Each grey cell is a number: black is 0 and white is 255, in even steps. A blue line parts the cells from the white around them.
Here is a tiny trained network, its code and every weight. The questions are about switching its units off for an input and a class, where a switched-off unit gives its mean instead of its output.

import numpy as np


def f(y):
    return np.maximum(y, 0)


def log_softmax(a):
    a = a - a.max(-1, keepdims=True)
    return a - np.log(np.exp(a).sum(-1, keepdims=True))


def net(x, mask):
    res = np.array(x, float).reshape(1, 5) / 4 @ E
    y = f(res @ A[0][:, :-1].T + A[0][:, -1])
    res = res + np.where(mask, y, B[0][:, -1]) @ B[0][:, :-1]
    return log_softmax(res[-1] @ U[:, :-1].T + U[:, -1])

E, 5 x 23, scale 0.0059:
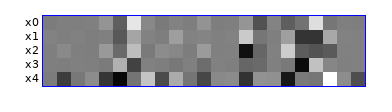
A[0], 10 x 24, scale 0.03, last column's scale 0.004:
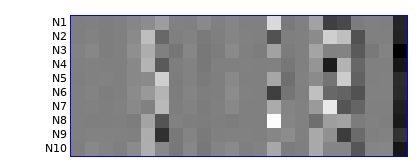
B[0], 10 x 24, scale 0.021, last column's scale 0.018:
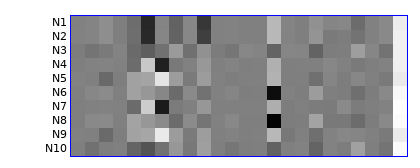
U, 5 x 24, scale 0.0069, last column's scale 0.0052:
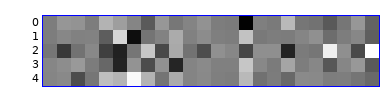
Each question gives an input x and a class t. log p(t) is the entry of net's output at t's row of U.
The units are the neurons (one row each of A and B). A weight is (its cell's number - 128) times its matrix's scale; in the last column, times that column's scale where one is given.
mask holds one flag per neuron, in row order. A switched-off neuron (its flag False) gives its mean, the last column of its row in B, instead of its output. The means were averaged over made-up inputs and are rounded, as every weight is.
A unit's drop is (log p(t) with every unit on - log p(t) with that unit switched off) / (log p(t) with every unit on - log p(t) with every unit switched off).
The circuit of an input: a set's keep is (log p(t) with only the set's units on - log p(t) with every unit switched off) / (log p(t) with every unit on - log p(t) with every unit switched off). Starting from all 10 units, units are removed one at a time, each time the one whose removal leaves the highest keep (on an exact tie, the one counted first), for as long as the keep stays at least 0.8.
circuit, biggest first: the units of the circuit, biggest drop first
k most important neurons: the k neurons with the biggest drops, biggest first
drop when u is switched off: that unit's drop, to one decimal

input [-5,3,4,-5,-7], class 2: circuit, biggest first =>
(N10)
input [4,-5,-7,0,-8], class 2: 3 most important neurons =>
(N10 N3 N6)
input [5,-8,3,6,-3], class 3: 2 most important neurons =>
(N2 N7)
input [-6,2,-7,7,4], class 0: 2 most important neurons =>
(N7 N8)
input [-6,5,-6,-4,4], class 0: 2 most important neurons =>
(N5 N2)
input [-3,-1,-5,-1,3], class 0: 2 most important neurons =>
(N10 N5)
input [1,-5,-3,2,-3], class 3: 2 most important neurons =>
(N2 N6)
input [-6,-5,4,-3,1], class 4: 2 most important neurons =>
(N1 N9)
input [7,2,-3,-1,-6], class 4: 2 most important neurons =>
(N5 N8)
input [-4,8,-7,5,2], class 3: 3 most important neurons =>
(N1 N6 N7)
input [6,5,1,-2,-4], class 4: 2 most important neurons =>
(N5 N2)
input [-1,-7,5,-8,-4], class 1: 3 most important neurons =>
(N7 N1 N8)
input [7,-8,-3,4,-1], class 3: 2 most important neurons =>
(N2 N9)
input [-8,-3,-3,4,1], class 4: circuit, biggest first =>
(N9)
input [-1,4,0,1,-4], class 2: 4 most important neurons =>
(N2 N10 N3 N7)
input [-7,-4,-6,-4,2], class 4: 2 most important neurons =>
(N9 N6)
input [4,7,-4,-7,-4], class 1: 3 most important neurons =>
(N7 N2 N6)
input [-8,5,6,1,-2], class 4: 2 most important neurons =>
(N9 N8)
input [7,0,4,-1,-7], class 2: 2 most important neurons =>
(N10 N3)
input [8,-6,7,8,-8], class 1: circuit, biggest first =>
(N4)
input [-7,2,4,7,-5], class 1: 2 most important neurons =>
(N4 N5)
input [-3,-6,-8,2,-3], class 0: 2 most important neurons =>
(N8 N1)
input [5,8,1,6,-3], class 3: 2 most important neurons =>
(N1 N7)
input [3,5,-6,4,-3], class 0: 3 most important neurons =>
(N8 N2 N7)
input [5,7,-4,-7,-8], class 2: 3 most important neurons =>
(N10 N3 N4)
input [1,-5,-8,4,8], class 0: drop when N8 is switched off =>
0.1
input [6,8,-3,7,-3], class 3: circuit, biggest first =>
(N1)
